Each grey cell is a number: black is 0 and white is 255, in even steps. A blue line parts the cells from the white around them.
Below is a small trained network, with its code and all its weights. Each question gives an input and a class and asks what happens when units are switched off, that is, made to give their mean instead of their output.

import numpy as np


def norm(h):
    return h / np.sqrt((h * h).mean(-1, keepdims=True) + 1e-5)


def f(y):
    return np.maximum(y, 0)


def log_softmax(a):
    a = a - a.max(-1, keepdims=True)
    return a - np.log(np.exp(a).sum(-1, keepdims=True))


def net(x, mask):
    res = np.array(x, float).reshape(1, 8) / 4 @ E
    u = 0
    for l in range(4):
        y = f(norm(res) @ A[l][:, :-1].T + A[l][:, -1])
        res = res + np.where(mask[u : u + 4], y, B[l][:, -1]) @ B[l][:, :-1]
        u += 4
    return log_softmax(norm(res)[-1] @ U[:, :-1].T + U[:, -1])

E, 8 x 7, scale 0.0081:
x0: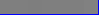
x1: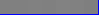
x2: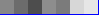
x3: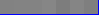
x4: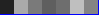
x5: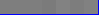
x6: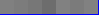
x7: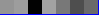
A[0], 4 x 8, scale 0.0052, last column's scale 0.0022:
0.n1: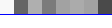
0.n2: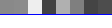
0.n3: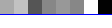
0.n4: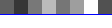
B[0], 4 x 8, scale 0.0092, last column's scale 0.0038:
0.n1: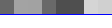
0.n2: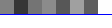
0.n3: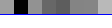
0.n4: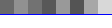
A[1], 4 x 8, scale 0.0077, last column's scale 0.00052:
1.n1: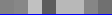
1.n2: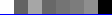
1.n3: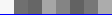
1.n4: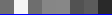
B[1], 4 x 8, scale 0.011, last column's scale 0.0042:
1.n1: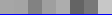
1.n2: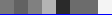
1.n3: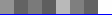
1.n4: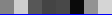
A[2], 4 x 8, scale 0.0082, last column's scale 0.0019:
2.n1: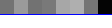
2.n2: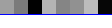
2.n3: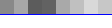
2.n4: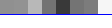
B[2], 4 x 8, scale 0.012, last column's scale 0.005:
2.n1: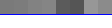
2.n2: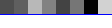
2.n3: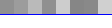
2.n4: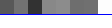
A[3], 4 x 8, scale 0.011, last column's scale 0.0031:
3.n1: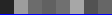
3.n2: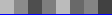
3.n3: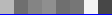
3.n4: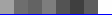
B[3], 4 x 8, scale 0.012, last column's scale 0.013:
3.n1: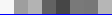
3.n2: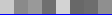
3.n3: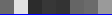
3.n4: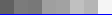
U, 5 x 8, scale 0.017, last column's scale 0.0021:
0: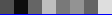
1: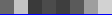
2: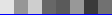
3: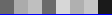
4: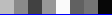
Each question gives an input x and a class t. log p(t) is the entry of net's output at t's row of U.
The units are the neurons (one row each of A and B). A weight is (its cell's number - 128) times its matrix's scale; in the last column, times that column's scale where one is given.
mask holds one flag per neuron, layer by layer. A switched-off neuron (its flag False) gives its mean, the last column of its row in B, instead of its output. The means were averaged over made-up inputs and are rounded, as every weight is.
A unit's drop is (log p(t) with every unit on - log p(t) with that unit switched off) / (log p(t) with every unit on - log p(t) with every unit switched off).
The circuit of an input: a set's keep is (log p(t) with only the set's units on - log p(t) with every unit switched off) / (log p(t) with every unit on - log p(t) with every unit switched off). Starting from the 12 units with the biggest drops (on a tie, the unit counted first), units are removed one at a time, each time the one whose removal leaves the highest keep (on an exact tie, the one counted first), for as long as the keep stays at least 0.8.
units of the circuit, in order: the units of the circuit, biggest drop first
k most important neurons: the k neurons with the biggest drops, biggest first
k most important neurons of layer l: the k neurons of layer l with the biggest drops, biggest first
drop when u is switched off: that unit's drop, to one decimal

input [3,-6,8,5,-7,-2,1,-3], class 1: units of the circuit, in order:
3.n3
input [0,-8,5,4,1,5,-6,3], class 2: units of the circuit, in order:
2.n2; 3.n1
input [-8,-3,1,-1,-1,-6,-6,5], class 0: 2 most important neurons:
2.n2; 1.n3
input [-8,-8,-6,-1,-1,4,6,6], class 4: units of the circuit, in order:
3.n2; 3.n4
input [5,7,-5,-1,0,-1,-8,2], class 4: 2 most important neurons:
2.n2; 0.n1
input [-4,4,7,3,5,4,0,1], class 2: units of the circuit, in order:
2.n2; 3.n1
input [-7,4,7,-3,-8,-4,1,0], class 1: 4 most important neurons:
0.n1; 3.n3; 0.n4; 0.n2
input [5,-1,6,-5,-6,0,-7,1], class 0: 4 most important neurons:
2.n2; 1.n2; 1.n4; 3.n1
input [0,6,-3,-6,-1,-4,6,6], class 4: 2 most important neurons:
3.n2; 1.n3
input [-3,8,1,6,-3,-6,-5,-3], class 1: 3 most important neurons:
0.n1; 2.n2; 3.n3
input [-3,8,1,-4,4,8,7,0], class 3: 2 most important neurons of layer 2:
2.n3; 2.n4
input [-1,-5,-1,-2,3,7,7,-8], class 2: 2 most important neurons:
3.n4; 0.n2
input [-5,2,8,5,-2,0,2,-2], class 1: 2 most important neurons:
3.n3; 0.n3
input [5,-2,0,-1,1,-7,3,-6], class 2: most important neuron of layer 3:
3.n4
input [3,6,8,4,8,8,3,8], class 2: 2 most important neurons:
2.n2; 3.n1
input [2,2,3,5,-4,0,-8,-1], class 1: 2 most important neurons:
0.n1; 3.n3
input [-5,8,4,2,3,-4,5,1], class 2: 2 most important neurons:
2.n2; 3.n4
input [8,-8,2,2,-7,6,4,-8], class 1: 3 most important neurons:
3.n3; 0.n1; 2.n2
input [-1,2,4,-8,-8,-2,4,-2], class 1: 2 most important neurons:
0.n1; 3.n3
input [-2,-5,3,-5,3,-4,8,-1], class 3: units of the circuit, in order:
2.n3
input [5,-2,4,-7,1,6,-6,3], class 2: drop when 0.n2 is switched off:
0.1
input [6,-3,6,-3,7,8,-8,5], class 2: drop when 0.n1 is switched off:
0.0
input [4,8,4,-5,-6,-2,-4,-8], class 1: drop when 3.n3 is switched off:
0.2
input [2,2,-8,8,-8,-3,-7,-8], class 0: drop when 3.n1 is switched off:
0.1
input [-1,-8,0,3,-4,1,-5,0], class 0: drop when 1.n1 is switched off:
0.1
